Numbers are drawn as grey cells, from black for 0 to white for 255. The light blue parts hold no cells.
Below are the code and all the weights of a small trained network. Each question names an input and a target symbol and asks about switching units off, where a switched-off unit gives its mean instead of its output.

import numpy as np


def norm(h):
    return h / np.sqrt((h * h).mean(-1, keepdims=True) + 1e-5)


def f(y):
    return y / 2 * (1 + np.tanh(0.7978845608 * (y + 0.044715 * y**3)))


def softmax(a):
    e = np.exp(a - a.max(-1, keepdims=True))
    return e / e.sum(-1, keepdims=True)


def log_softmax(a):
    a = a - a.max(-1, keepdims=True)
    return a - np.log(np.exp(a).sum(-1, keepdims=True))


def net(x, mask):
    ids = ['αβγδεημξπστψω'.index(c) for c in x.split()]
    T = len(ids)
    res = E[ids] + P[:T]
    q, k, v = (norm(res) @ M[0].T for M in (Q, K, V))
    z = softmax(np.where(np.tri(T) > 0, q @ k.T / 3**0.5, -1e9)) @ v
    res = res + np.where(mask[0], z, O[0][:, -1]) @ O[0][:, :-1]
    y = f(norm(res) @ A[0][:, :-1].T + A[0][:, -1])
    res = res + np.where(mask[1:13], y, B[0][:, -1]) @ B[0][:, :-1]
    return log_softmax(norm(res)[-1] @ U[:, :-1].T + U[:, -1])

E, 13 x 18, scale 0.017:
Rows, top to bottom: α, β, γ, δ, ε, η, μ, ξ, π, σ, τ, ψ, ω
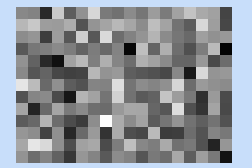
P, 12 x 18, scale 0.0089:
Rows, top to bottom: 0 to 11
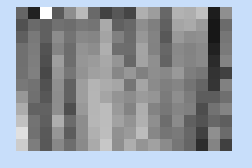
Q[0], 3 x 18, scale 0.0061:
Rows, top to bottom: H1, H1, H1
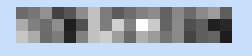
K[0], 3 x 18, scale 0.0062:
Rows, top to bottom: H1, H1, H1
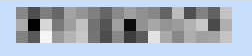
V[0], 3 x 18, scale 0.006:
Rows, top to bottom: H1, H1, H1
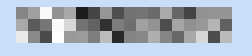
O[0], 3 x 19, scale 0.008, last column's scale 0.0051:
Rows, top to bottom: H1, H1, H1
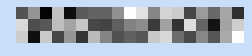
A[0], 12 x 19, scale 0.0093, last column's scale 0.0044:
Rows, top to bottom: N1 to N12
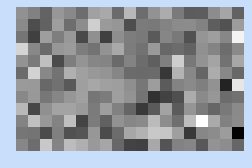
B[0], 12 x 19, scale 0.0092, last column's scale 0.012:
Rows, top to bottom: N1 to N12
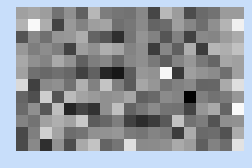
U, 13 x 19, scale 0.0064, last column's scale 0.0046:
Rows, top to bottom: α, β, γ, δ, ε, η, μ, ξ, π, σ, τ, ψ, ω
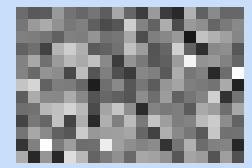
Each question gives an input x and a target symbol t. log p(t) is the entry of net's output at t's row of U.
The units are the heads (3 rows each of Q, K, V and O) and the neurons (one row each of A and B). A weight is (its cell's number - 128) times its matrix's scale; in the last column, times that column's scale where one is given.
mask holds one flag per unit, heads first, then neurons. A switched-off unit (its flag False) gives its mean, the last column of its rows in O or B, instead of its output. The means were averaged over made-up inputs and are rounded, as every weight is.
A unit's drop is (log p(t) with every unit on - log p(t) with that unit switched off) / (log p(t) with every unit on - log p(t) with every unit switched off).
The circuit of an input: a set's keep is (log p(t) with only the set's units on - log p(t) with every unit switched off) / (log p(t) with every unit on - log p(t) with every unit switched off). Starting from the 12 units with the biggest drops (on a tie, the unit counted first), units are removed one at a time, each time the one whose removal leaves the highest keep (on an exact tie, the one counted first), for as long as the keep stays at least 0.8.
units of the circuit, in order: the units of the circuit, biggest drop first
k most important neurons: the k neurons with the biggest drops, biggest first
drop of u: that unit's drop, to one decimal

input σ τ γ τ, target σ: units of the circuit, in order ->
[H1]
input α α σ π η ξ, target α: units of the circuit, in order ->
[H1 N9]
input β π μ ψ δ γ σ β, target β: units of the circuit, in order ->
[H1 N11]
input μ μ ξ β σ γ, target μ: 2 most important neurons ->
[N12 N1]
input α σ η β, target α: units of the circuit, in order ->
[H1 N9 N12]
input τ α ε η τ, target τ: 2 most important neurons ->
[N8 N12]
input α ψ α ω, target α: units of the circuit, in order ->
[H1 N9]
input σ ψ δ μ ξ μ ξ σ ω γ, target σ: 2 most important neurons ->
[N2 N6]
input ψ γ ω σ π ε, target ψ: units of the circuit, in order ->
[H1 N11 N12]
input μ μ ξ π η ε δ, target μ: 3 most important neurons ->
[N2 N12 N11]
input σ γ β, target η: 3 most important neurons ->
[N10 N7 N9]
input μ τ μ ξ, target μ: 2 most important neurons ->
[N12 N2]
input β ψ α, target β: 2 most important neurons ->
[N11 N7]
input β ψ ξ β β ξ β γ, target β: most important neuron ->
[N11]
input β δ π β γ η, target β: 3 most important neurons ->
[N11 N7 N9]
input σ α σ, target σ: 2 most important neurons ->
[N2 N6]
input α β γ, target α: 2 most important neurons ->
[N9 N7]
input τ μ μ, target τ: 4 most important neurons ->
[N4 N8 N12 N3]
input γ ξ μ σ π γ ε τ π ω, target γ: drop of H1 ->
1.2
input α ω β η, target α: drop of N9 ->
0.5
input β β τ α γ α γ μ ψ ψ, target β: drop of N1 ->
0.0
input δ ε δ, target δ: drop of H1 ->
0.8
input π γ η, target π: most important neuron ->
[N8]
